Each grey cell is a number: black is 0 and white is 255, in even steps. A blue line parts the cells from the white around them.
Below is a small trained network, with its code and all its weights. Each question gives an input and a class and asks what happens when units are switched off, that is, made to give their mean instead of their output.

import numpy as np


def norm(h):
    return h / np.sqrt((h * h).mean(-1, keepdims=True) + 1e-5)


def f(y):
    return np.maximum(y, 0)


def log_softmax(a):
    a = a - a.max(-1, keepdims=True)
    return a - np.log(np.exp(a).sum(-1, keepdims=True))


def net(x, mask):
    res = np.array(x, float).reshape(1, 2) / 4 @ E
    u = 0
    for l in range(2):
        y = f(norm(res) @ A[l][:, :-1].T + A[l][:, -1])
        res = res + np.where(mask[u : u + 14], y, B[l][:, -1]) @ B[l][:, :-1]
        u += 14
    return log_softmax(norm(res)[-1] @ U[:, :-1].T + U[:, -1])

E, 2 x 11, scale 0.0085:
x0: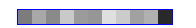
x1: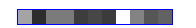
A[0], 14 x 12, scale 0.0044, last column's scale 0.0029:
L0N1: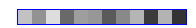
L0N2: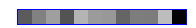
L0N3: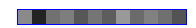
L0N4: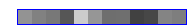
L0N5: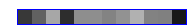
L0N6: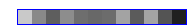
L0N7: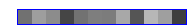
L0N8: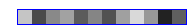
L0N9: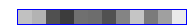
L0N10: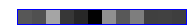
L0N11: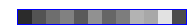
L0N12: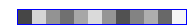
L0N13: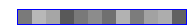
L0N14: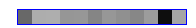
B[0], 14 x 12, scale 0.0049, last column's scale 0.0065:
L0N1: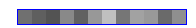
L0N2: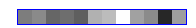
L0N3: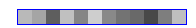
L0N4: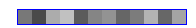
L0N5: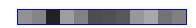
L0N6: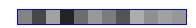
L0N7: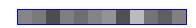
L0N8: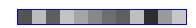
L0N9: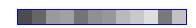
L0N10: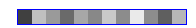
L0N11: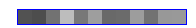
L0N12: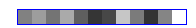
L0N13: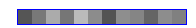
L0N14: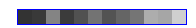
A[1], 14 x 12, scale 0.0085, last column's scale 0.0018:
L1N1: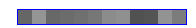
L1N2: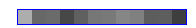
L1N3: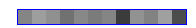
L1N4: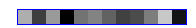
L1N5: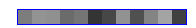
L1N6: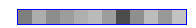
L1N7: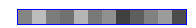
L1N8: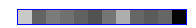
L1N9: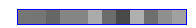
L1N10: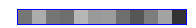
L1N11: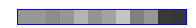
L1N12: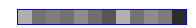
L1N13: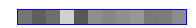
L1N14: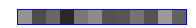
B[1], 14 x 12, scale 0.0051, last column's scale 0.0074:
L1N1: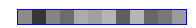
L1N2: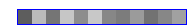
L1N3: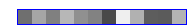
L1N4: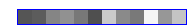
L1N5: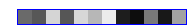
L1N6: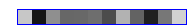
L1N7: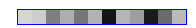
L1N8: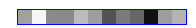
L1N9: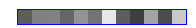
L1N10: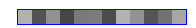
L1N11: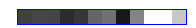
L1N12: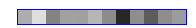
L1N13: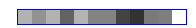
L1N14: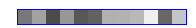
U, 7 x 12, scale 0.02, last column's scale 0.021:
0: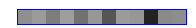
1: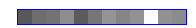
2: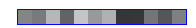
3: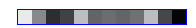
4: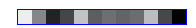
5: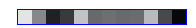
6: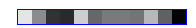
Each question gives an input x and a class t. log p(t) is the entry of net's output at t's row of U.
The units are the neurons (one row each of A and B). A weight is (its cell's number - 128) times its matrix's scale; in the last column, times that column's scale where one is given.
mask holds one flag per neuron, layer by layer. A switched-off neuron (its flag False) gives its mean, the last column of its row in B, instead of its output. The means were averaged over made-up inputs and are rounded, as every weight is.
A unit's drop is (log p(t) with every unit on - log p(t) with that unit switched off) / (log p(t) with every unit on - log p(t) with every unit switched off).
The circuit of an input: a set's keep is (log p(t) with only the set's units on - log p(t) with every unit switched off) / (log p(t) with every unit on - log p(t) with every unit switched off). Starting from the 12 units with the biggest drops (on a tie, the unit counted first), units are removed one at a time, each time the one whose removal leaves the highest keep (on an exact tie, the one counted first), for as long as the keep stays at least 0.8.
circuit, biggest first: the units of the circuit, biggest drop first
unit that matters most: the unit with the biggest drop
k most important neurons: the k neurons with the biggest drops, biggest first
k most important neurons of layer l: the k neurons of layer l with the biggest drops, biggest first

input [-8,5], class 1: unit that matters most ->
L1N14
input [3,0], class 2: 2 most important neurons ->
L0N14; L0N9
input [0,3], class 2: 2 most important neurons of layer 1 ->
L1N13; L1N7
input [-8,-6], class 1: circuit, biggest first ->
L1N4; L1N14
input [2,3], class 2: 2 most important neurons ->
L0N12; L1N13
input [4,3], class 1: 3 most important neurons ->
L0N12; L1N11; L1N5
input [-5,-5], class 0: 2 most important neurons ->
L0N14; L1N7
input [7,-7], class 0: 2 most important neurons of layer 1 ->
L1N7; L1N6
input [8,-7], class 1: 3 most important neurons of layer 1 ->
L1N11; L1N8; L1N13
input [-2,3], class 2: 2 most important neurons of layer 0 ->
L0N12; L0N10
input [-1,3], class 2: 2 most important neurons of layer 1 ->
L1N13; L1N7
